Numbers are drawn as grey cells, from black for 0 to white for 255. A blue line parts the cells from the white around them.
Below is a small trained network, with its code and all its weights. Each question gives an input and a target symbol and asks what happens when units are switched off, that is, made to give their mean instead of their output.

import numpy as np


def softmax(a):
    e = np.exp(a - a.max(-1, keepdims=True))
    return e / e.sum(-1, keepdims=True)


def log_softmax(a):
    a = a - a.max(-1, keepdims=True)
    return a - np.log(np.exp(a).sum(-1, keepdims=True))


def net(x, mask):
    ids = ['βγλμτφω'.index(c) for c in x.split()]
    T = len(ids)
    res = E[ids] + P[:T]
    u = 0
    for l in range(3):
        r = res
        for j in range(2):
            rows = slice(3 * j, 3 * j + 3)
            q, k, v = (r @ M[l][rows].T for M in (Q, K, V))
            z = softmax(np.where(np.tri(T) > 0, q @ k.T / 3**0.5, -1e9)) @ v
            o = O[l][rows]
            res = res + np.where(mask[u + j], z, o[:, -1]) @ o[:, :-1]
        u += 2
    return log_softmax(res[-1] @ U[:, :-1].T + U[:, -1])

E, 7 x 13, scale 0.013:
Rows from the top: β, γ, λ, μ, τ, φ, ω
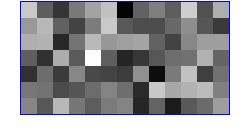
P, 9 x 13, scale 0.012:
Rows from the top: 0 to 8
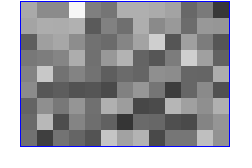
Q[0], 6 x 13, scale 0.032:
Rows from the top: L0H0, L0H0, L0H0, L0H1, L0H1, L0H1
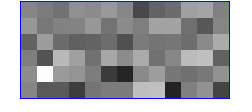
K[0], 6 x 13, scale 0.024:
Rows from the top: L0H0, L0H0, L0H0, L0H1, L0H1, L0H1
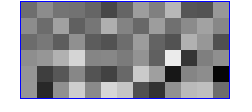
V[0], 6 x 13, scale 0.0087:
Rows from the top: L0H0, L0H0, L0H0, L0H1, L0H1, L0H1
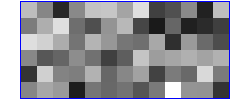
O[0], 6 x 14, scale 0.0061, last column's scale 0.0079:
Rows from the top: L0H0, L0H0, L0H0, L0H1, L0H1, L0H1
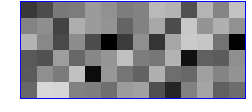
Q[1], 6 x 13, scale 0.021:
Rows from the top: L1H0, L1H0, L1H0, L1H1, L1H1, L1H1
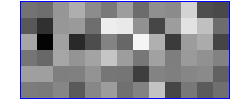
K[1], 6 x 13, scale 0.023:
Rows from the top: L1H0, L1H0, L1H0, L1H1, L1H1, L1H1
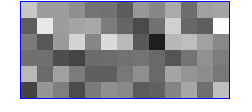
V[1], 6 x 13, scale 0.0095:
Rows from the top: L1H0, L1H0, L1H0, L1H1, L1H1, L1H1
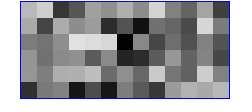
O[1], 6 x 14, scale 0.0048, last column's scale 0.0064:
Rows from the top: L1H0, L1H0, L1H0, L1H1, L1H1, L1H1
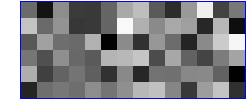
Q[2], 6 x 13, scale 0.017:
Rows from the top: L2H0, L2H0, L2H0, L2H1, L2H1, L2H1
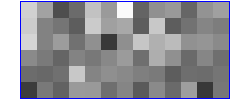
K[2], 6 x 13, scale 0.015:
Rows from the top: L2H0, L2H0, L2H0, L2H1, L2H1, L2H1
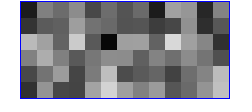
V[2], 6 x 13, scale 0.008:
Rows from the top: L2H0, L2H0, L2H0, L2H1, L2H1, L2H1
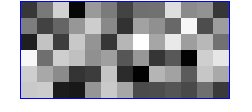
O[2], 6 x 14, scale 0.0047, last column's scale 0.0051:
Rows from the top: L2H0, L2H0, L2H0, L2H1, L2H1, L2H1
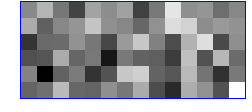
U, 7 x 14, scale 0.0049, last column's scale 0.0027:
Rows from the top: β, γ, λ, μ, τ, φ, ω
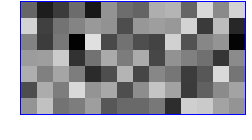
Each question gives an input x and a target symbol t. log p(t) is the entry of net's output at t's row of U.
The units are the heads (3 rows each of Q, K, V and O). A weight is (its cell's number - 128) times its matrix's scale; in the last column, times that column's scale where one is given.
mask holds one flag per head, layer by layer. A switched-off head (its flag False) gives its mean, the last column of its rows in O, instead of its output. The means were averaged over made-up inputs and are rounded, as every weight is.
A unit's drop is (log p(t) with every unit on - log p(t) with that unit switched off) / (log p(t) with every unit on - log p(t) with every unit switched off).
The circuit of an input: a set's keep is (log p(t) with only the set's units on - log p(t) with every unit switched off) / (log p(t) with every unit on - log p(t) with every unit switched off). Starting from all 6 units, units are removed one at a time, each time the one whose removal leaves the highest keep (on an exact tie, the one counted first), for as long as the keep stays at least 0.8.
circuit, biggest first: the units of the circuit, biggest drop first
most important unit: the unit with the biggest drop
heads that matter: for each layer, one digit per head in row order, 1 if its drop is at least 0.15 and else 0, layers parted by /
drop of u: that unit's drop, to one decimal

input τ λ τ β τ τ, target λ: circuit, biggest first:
L0H1
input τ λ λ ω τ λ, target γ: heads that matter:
01 / 10 / 10
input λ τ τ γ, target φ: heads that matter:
10 / 11 / 00
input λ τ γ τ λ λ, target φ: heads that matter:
00 / 11 / 00
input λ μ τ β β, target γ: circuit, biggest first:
L2H1, L2H0
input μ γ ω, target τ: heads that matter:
00 / 10 / 00
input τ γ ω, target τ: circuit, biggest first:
L2H0, L1H1
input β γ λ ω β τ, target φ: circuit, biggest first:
L0H0, L2H1
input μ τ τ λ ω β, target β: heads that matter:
11 / 11 / 00
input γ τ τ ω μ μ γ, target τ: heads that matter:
01 / 11 / 00
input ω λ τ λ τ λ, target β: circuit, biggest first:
L1H0, L0H1
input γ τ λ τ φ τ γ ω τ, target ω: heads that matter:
01 / 00 / 00
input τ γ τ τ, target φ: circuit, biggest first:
L1H1, L2H1
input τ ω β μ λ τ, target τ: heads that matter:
00 / 10 / 10
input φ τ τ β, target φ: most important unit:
L1H1
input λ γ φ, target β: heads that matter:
01 / 00 / 00
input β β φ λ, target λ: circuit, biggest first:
L0H1, L0H0
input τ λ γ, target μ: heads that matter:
00 / 01 / 01
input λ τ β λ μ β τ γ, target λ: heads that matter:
01 / 10 / 10
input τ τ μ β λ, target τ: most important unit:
L1H0
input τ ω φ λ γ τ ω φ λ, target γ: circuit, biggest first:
L0H1, L1H0
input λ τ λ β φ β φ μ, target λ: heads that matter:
01 / 00 / 00
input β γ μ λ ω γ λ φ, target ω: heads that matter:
11 / 00 / 00
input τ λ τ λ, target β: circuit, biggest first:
L0H1, L1H0
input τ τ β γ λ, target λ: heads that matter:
01 / 10 / 00
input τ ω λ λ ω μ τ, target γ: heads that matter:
01 / 01 / 00
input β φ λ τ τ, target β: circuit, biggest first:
L1H0
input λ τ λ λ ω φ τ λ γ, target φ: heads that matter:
00 / 11 / 00
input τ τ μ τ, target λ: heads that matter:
00 / 01 / 10
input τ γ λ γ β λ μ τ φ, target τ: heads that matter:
00 / 10 / 00
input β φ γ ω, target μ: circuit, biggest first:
L0H0, L1H0
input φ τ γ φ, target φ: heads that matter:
01 / 11 / 00
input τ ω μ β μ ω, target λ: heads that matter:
01 / 00 / 00
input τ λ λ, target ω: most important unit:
L1H1
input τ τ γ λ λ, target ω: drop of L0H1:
0.3
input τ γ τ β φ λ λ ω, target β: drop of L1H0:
0.8
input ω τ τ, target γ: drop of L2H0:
0.2
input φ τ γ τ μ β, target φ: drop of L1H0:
0.8
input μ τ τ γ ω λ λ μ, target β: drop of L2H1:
0.1
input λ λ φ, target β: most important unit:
L0H1
